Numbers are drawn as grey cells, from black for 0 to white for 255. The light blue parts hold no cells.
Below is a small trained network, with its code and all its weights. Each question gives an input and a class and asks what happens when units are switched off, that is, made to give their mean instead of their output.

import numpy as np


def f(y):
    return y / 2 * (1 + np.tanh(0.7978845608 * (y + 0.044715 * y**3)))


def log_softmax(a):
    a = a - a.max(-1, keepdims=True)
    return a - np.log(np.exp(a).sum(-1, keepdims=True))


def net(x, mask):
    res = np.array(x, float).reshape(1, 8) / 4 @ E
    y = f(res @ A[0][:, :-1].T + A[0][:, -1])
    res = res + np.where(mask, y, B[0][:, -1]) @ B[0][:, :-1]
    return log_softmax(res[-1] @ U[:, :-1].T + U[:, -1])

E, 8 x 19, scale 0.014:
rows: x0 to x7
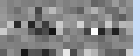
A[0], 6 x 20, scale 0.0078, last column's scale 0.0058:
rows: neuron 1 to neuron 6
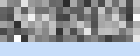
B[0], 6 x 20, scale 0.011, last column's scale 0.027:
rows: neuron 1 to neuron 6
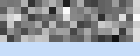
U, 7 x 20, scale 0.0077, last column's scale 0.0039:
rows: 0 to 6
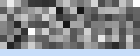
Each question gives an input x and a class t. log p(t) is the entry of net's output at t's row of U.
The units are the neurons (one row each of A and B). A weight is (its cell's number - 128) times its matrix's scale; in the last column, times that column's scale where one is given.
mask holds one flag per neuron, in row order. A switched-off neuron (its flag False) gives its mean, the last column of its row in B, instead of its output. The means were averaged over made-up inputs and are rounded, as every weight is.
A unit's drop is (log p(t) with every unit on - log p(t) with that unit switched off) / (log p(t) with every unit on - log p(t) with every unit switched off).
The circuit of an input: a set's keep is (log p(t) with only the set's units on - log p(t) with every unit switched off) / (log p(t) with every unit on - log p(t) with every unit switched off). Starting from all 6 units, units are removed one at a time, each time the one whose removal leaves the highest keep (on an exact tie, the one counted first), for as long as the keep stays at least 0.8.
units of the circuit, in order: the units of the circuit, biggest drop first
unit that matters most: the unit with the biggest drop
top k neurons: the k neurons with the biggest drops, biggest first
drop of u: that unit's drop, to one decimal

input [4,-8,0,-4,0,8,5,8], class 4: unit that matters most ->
neuron 2
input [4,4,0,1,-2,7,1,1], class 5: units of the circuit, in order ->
[neuron 3; neuron 6]
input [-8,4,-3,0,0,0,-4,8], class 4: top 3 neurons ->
[neuron 3; neuron 4; neuron 1]
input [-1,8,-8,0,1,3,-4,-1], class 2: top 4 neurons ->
[neuron 3; neuron 4; neuron 2; neuron 5]
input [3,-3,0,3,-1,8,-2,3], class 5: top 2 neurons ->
[neuron 3; neuron 6]
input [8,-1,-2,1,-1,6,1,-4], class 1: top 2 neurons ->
[neuron 4; neuron 2]
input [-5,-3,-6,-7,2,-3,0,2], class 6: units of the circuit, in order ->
[neuron 6; neuron 1]
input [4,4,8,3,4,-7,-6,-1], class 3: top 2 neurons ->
[neuron 3; neuron 6]
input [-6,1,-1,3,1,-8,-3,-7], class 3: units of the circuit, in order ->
[neuron 1; neuron 6]
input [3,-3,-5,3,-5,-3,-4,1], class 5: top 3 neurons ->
[neuron 5; neuron 6; neuron 3]
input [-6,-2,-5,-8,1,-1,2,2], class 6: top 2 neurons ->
[neuron 6; neuron 5]
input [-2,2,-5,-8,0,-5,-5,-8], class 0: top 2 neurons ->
[neuron 3; neuron 2]
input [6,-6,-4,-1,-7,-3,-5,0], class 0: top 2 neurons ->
[neuron 3; neuron 6]
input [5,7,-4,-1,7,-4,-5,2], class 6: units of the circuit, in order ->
[neuron 3]
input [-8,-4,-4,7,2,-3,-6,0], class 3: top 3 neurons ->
[neuron 3; neuron 2; neuron 5]
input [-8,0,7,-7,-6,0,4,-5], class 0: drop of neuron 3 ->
1.8
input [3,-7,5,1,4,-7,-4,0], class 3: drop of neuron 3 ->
0.9
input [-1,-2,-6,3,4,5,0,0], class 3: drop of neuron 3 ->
0.9
